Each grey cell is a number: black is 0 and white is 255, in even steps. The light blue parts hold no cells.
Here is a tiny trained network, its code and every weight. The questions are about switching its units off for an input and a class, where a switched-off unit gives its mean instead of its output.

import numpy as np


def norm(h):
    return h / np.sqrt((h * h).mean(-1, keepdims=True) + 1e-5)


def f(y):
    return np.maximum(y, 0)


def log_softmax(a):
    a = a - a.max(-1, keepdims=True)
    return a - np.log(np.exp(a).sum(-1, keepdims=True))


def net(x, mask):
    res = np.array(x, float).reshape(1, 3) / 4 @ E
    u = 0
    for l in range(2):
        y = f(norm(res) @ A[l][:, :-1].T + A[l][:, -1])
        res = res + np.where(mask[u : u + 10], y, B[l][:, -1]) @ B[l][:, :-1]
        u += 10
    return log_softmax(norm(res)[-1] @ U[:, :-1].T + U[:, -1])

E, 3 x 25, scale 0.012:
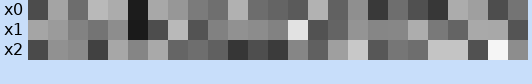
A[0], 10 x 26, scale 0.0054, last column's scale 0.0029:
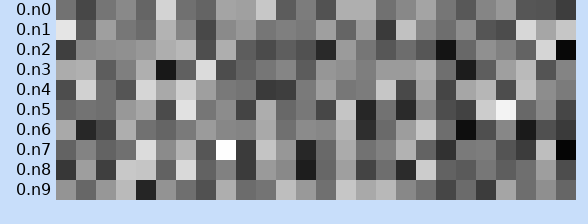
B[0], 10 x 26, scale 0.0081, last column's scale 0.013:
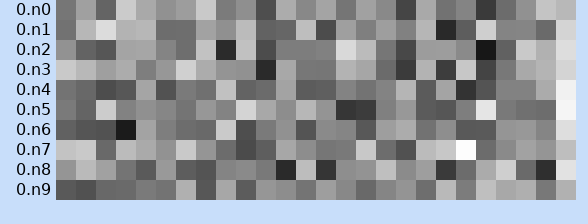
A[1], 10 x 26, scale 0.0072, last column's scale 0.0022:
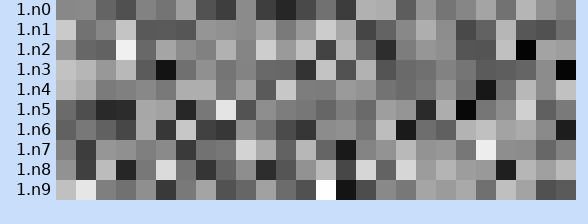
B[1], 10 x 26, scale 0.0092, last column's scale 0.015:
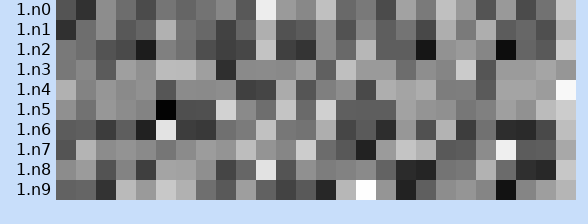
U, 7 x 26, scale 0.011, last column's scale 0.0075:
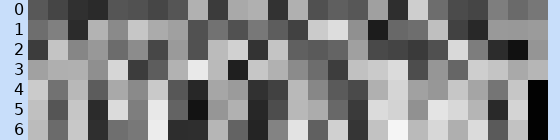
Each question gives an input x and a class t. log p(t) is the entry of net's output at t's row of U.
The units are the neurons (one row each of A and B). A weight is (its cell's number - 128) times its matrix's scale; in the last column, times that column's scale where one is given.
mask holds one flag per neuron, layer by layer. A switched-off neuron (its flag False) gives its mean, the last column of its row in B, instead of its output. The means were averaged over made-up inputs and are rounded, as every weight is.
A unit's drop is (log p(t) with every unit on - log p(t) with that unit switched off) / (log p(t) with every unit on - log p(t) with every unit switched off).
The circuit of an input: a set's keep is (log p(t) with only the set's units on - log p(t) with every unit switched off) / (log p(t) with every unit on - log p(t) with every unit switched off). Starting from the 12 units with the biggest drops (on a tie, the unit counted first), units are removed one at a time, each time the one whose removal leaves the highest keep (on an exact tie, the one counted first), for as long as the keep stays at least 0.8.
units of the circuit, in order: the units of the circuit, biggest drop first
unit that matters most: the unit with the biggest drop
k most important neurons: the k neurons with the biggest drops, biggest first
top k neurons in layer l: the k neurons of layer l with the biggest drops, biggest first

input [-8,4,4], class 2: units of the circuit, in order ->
1.n8
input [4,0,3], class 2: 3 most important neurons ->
0.n8, 0.n5, 0.n6
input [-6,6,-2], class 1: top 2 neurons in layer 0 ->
0.n5, 0.n8
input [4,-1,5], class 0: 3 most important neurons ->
0.n4, 1.n6, 0.n1
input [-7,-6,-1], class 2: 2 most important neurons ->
0.n3, 1.n8
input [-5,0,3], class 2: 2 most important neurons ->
1.n8, 0.n1
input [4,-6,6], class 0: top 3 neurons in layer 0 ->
0.n3, 0.n1, 0.n4
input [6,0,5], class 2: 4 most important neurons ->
0.n8, 0.n5, 0.n6, 1.n6
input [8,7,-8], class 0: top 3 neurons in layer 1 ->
1.n2, 1.n8, 1.n7
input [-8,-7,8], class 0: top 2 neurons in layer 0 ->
0.n5, 0.n4
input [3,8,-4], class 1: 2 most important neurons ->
0.n3, 1.n9
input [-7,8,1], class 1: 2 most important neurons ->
0.n5, 1.n9
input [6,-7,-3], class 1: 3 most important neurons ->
0.n2, 0.n7, 0.n0
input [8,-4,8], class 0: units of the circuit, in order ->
1.n6
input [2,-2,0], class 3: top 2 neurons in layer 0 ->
0.n5, 0.n2
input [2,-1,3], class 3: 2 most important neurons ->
0.n4, 1.n2
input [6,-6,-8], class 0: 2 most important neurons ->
0.n6, 0.n1
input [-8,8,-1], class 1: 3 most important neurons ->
0.n5, 1.n9, 0.n8
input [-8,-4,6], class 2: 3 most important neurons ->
1.n8, 0.n1, 0.n6
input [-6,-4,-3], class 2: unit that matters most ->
0.n3
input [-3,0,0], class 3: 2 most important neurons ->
0.n1, 1.n2
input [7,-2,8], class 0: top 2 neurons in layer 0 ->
0.n4, 0.n1
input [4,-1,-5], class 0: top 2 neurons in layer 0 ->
0.n6, 0.n1
